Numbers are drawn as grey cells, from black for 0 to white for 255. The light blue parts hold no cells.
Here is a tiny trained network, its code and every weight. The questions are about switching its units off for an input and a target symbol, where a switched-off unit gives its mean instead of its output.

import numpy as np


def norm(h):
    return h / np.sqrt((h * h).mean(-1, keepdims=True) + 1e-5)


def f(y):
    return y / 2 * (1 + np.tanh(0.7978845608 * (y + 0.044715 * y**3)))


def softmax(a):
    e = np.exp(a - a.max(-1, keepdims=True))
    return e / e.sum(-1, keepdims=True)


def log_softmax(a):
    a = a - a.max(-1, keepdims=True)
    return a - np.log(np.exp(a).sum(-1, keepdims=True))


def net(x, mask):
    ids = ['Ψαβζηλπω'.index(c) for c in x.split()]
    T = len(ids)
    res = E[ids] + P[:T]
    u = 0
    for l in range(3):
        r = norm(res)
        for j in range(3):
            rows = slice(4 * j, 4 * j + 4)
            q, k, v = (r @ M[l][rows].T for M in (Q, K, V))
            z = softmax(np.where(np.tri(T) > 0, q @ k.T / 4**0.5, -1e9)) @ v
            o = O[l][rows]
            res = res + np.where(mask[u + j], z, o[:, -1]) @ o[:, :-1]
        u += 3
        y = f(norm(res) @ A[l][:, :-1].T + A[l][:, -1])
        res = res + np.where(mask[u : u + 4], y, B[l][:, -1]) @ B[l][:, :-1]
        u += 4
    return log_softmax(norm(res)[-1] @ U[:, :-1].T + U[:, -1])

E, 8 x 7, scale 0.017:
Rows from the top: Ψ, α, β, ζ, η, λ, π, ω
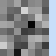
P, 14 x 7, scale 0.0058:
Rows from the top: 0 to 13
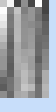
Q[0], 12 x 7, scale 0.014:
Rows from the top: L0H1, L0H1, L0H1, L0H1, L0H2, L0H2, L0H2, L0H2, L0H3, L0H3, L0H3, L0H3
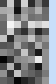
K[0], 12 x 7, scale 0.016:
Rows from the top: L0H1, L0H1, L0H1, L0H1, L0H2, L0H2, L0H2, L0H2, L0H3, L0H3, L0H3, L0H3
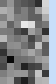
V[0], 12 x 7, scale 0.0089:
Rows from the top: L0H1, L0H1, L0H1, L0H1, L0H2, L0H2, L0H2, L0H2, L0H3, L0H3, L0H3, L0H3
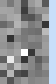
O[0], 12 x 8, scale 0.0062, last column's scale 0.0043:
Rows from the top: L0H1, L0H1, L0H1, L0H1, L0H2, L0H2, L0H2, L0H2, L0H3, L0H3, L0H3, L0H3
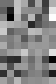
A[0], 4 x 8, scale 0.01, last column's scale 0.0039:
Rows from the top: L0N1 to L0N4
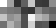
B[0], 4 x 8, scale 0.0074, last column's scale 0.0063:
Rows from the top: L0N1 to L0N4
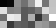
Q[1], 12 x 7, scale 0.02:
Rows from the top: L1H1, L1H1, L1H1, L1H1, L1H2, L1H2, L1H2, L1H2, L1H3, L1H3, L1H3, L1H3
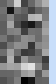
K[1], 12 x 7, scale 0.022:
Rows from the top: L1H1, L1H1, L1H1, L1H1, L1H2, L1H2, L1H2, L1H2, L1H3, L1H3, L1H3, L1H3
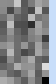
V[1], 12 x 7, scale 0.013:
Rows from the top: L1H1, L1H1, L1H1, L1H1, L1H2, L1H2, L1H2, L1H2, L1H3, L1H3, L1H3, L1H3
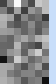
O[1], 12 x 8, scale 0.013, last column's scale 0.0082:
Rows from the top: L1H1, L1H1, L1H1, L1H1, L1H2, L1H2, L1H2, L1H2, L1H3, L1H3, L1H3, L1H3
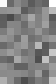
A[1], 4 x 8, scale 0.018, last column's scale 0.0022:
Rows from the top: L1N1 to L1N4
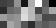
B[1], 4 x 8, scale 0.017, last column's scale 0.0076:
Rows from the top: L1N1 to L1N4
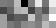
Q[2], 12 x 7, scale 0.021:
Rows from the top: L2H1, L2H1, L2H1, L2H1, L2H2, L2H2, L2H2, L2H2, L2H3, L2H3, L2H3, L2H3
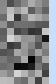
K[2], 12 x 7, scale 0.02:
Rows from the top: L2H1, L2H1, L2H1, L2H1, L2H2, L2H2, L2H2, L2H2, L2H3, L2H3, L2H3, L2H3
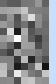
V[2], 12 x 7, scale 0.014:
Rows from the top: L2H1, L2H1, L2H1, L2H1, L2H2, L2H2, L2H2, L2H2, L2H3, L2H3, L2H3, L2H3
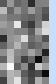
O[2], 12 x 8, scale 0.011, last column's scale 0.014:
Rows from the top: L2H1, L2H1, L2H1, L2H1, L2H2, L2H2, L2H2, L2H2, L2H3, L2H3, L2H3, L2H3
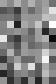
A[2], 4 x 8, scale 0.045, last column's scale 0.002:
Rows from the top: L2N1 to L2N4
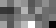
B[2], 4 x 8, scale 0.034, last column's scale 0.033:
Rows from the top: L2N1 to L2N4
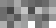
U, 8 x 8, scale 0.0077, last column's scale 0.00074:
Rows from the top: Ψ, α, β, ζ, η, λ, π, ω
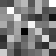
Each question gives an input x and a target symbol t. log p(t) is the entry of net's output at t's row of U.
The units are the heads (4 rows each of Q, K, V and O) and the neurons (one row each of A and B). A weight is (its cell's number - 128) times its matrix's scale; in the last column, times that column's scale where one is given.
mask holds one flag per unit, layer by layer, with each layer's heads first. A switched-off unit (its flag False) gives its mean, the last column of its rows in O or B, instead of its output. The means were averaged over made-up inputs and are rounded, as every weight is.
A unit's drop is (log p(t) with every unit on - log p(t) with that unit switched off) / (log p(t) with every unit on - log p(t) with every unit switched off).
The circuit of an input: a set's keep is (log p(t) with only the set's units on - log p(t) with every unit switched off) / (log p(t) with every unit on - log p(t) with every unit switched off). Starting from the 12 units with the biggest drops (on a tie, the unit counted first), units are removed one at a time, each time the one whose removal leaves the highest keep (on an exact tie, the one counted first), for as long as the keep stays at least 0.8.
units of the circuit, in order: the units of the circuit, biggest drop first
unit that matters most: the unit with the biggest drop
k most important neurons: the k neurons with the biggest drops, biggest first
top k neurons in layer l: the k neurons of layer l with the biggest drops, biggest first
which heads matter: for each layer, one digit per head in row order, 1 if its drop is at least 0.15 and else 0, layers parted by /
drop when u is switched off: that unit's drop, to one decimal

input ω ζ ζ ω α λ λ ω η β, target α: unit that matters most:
L0H1
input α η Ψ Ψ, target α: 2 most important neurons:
L1N3; L2N4
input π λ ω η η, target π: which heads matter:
001 / 100 / 000
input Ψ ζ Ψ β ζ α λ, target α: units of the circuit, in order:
L0H1; L2N4; L2N2
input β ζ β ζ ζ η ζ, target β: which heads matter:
100 / 100 / 000
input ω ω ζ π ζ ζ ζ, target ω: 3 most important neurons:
L2N4; L1N2; L2N2
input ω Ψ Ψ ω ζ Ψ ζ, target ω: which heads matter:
000 / 100 / 000
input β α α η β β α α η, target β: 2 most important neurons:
L2N4; L2N1
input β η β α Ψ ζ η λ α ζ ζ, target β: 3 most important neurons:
L2N4; L2N1; L2N2
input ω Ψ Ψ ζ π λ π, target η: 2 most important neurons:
L1N1; L2N4
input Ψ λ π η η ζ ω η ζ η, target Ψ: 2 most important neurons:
L2N2; L2N4
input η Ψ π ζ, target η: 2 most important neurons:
L1N1; L2N4
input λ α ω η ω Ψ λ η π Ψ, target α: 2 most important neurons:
L2N4; L2N2
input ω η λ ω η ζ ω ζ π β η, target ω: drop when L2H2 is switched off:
0.1
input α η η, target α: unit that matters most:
L1H1
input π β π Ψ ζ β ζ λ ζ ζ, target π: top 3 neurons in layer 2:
L2N4; L2N2; L2N3
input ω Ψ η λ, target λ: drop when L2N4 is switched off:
0.6
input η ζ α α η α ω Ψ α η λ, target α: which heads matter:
100 / 000 / 000
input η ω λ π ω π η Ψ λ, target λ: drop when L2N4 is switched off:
0.5
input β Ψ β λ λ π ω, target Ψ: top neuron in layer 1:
L1N2
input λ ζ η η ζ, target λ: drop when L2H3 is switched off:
0.2
